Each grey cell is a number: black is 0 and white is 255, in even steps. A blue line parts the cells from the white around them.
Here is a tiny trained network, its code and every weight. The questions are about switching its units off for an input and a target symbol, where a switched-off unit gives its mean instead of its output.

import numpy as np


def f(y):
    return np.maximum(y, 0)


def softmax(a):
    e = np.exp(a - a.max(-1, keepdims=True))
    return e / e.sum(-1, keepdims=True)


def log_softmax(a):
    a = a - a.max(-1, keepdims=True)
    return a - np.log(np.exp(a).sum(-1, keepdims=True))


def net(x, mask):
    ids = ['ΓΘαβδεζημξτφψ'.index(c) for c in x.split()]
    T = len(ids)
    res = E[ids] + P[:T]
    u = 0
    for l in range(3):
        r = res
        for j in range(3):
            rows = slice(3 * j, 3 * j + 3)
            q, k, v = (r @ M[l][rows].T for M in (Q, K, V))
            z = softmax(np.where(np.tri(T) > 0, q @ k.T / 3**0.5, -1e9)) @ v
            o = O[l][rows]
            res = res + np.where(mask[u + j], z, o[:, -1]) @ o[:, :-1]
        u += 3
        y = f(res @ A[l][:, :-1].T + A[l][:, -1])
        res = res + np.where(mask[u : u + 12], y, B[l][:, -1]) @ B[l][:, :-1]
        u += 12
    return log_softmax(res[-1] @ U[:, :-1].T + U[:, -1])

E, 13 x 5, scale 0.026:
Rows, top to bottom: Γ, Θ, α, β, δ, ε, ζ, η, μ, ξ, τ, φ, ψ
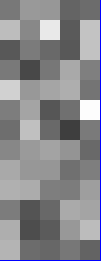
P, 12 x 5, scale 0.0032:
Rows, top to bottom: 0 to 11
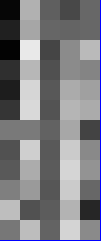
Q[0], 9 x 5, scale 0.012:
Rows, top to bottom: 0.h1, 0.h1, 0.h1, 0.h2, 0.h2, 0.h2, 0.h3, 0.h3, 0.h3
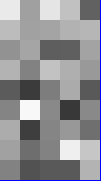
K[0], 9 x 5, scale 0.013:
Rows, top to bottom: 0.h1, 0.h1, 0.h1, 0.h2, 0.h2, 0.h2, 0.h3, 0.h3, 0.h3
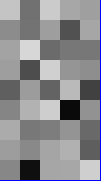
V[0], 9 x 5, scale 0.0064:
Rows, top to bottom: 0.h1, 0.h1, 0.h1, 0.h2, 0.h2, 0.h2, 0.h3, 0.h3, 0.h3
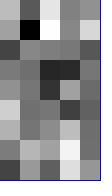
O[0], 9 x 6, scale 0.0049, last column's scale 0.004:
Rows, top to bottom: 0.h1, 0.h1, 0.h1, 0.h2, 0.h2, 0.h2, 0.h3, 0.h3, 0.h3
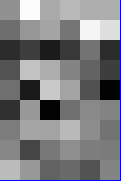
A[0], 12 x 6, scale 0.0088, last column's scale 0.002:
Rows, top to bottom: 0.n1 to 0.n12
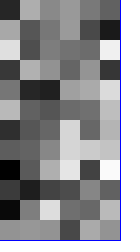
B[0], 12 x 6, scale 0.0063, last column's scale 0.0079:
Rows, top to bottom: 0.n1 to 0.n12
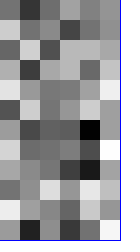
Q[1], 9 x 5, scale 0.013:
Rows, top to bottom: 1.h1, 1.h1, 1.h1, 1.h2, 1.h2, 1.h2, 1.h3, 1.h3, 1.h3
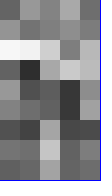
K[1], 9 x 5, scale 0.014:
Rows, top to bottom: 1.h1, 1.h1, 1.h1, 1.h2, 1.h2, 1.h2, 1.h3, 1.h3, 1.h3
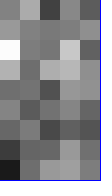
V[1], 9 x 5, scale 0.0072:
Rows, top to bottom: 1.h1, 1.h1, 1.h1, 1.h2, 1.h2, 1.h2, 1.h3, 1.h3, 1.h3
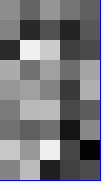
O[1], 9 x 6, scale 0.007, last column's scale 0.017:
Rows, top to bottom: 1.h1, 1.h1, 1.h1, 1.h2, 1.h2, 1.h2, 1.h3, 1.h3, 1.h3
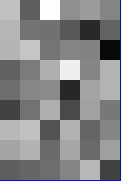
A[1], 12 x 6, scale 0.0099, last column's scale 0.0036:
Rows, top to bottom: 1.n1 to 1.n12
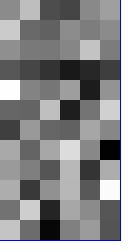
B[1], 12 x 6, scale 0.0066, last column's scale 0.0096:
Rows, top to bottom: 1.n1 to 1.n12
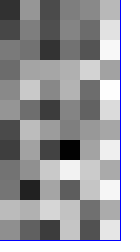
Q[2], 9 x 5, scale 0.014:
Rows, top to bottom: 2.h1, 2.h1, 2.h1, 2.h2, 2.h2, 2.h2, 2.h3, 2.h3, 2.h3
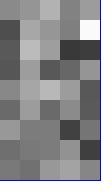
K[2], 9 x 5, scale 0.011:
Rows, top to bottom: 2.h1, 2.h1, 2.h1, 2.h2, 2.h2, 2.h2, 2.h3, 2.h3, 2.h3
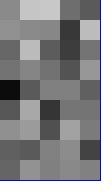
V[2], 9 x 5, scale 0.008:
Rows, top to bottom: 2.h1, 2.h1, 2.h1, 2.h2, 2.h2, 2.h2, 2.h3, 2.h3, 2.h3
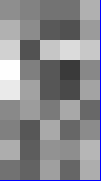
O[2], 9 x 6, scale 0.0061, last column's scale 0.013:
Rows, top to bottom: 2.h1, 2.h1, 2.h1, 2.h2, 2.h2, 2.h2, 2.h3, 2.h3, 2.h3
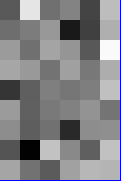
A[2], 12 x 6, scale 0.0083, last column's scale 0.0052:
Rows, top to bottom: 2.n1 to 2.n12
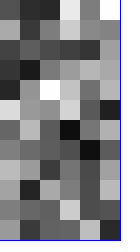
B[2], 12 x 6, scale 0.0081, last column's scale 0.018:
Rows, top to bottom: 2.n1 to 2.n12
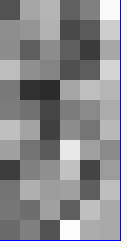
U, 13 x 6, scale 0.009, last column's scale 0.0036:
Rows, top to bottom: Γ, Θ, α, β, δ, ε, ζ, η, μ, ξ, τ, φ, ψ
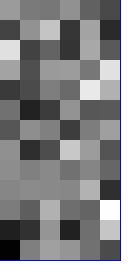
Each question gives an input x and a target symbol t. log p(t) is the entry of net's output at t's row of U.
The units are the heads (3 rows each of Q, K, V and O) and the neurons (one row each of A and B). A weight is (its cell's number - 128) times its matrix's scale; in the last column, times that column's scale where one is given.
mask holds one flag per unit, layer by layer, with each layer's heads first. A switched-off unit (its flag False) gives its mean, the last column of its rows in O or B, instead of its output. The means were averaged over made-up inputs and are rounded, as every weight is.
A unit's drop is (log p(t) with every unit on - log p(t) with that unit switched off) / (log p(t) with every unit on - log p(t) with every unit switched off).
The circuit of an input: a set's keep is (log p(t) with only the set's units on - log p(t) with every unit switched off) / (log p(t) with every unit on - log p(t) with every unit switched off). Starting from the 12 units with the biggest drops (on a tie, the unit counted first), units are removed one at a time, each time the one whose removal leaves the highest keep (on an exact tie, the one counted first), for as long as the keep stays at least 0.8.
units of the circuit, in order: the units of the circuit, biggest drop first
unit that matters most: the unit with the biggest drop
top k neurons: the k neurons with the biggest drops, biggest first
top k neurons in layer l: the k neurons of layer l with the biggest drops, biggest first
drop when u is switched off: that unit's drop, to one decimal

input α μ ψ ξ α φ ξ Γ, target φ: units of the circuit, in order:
1.h1, 0.n5
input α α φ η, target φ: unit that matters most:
0.n5
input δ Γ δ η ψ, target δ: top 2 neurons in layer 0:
0.n12, 0.n3
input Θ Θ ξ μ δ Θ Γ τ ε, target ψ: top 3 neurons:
2.n1, 2.n9, 1.n12
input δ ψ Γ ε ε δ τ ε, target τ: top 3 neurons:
0.n5, 0.n8, 0.n7
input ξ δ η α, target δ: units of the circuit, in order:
0.n10, 1.h1, 0.h1, 2.n2
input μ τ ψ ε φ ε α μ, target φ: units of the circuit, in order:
1.h1, 1.h3, 0.n5
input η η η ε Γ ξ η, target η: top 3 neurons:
2.n5, 1.n8, 2.n1
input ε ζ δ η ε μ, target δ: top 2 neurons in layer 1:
1.n8, 1.n7
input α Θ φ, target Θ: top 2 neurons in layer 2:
2.n1, 2.n2
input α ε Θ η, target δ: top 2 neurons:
2.n5, 2.n4
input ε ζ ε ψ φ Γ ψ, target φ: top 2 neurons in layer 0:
0.n5, 0.n3
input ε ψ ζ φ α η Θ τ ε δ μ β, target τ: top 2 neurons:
2.n2, 2.n1
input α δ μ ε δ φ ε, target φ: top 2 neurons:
0.n5, 0.n8
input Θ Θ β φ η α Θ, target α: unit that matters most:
0.h1
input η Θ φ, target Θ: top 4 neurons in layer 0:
0.n8, 0.n5, 0.n10, 0.n12
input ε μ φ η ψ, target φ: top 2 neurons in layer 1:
1.n5, 1.n8
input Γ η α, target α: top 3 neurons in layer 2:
2.n1, 2.n7, 2.n10
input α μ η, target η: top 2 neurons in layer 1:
1.n8, 1.n3
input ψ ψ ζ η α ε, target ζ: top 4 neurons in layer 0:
0.n12, 0.n8, 0.n6, 0.n4
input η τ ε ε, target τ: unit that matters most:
0.h2
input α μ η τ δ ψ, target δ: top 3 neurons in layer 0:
0.n12, 0.n3, 0.n6
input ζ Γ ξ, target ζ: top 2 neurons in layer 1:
1.n1, 1.n9
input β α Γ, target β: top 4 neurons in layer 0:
0.n11, 0.n7, 0.n9, 0.n4
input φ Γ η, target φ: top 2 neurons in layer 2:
2.n7, 2.n12
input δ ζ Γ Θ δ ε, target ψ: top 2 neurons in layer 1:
1.n12, 1.n3
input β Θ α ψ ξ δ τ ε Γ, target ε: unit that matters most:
0.h1
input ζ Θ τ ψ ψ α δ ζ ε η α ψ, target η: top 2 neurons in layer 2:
2.n5, 2.n1
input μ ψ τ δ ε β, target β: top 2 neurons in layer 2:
2.n2, 2.n5
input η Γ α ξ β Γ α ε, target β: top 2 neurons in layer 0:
0.n7, 0.n9
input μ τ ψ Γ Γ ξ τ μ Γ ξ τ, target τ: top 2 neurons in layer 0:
0.n7, 0.n5
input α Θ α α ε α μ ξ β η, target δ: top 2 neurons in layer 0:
0.n12, 0.n4
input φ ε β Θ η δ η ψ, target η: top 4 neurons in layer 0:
0.n12, 0.n4, 0.n10, 0.n3
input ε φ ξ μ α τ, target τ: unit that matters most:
0.h2
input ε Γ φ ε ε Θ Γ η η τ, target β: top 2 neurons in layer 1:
1.n9, 1.n10
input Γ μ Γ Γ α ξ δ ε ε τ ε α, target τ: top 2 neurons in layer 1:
1.n10, 1.n9
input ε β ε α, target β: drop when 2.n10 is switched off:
0.1
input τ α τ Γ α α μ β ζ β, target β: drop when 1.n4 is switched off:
0.2
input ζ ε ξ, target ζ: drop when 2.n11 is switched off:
0.0
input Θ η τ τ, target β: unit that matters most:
1.n9
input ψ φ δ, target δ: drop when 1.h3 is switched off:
0.2
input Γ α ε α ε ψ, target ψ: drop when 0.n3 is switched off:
0.2
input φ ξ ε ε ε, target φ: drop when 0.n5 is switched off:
0.1
